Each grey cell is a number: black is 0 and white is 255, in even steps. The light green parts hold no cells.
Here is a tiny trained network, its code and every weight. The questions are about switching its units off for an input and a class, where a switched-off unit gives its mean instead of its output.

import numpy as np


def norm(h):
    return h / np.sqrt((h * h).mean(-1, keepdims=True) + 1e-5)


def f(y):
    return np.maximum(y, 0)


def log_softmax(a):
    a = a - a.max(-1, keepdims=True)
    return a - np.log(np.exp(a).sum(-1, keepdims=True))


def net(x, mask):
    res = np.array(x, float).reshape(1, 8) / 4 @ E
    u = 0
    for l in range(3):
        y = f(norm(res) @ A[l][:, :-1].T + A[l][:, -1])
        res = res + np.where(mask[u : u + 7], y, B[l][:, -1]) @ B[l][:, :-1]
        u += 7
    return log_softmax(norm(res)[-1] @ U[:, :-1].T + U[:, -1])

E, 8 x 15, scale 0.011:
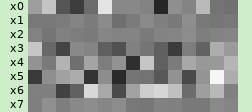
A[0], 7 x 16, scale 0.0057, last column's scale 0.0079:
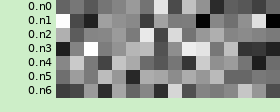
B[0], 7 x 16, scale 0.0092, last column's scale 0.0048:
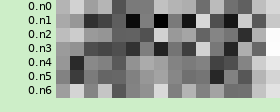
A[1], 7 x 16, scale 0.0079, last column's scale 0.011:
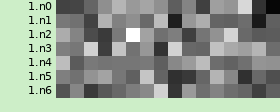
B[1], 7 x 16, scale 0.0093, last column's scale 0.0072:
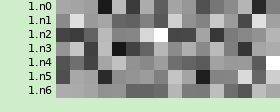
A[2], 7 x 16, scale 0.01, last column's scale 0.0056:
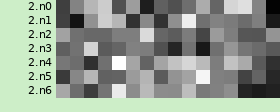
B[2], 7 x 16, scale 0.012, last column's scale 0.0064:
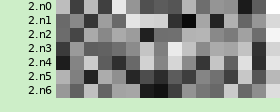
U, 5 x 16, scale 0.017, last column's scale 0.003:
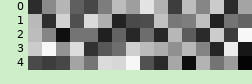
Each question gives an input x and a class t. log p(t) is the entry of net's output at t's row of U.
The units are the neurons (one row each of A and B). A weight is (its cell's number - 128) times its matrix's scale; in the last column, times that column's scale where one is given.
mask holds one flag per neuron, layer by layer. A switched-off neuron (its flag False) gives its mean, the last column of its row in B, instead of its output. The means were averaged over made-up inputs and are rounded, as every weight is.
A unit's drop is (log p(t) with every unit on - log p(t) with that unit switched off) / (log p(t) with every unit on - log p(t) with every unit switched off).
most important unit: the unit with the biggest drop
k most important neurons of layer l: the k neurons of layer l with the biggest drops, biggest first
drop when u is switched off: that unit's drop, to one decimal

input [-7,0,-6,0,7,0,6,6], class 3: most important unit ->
1.n3
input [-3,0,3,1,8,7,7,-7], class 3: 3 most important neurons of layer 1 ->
[1.n3 1.n5 1.n4]
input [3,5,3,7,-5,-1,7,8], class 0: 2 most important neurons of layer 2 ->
[2.n4 2.n5]
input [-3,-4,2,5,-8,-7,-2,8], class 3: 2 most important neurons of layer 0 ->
[0.n0 0.n4]
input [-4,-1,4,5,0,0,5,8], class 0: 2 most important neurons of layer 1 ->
[1.n4 1.n3]
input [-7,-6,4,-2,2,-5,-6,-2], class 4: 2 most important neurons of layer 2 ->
[2.n1 2.n4]
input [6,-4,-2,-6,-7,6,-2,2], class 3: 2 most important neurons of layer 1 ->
[1.n1 1.n6]
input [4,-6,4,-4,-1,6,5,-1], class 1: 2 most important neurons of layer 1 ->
[1.n5 1.n4]
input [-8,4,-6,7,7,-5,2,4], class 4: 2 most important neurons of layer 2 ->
[2.n1 2.n5]
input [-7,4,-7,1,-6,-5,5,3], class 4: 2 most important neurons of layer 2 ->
[2.n1 2.n0]
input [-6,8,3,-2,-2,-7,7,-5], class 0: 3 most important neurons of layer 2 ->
[2.n4 2.n0 2.n2]
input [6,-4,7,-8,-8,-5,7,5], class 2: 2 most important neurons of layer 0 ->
[0.n3 0.n2]
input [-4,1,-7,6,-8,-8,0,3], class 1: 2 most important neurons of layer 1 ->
[1.n3 1.n4]
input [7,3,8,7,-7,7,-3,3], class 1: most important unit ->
2.n0
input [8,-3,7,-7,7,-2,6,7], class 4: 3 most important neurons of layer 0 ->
[0.n4 0.n0 0.n1]
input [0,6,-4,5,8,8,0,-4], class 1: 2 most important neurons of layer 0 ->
[0.n0 0.n2]
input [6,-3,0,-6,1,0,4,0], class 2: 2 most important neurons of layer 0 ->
[0.n3 0.n5]
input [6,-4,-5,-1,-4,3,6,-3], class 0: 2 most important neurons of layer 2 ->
[2.n4 2.n1]
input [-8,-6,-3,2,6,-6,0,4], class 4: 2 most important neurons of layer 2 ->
[2.n1 2.n0]
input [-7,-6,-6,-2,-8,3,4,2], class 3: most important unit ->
0.n0
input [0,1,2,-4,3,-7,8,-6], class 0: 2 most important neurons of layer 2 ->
[2.n4 2.n0]
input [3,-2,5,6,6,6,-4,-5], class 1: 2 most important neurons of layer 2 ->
[2.n0 2.n5]
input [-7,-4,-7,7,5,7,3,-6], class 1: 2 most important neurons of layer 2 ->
[2.n0 2.n5]
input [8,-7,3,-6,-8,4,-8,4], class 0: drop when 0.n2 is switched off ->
0.1
